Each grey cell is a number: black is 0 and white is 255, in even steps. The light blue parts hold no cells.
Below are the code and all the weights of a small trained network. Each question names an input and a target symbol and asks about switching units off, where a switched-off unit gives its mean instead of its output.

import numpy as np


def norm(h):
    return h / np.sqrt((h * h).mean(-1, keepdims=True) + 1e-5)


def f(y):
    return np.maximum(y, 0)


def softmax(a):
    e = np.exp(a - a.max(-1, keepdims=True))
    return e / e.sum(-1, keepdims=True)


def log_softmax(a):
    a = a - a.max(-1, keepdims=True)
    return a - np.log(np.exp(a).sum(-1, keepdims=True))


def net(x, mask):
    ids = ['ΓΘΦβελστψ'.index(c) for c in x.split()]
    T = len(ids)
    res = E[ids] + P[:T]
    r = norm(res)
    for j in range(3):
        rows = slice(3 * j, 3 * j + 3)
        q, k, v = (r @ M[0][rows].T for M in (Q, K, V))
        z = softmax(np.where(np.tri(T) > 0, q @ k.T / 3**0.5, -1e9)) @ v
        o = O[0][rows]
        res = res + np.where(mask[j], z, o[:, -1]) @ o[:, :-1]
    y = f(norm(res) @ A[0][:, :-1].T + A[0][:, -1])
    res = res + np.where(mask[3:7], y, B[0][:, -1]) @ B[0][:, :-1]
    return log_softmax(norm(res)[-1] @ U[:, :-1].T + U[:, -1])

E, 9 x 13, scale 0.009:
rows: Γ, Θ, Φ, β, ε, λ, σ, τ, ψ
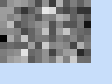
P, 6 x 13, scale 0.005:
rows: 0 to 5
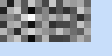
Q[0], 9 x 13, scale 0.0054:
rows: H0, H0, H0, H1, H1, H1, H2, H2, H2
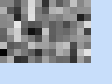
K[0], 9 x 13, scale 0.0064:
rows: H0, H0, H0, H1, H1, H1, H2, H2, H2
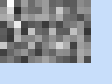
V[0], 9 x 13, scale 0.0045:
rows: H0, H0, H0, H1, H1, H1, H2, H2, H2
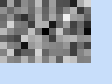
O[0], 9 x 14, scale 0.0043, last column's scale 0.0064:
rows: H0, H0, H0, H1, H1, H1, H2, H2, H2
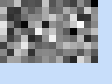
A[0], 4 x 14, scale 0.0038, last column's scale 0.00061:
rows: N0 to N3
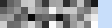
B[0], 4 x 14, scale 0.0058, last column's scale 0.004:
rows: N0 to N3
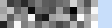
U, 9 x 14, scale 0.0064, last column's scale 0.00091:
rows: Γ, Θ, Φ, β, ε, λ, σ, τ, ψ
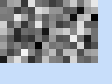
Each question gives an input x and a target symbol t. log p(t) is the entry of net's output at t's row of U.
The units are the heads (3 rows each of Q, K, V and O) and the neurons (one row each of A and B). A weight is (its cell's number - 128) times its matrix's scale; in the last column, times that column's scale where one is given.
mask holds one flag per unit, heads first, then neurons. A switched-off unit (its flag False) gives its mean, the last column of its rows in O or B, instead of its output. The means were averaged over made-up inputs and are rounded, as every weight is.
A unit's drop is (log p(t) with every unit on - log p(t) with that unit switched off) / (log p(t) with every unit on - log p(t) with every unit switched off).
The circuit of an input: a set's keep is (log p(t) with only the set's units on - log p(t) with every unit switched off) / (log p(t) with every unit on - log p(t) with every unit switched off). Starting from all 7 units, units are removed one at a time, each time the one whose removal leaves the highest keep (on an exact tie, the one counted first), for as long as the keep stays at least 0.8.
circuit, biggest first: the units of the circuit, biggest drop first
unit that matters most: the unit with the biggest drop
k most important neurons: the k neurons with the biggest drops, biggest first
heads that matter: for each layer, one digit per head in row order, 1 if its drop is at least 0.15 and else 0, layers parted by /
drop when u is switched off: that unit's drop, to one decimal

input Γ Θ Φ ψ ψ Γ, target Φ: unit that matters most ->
H0
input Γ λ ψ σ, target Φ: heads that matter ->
110
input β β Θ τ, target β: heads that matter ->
010
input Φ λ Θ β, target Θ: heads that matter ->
110
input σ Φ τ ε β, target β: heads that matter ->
010
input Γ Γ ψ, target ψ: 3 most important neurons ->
(N3; N2; N0)
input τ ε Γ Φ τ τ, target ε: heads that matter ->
000
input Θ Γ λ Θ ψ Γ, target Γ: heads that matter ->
010
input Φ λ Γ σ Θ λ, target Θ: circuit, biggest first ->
(H1; H2)
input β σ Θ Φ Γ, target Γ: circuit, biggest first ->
(H1; N3)
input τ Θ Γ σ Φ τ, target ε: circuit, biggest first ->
(N2; H2; H0)
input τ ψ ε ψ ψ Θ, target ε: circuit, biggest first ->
(N2; H0)
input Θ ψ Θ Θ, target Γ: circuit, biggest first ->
(H1; N2)
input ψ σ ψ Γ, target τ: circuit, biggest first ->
(H1; H0; H2)
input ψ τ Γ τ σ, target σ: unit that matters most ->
H0
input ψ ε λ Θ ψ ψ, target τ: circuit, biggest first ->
(H1; H0)
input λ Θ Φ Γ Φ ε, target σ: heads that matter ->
110
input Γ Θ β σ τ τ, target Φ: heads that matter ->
110
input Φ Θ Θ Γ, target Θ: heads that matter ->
010
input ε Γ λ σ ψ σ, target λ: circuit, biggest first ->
(H0)
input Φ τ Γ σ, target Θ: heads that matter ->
010
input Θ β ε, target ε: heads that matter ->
011
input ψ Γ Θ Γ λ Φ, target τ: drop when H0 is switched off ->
0.2
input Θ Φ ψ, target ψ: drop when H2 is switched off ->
0.4
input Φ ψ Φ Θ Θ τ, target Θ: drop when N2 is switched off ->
0.0
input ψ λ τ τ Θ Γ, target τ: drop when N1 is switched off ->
0.1
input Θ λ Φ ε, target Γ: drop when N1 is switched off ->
0.2
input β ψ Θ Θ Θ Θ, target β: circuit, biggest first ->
(H1)
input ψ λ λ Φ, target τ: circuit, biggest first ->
(H1; H0)
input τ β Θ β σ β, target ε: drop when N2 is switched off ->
0.2
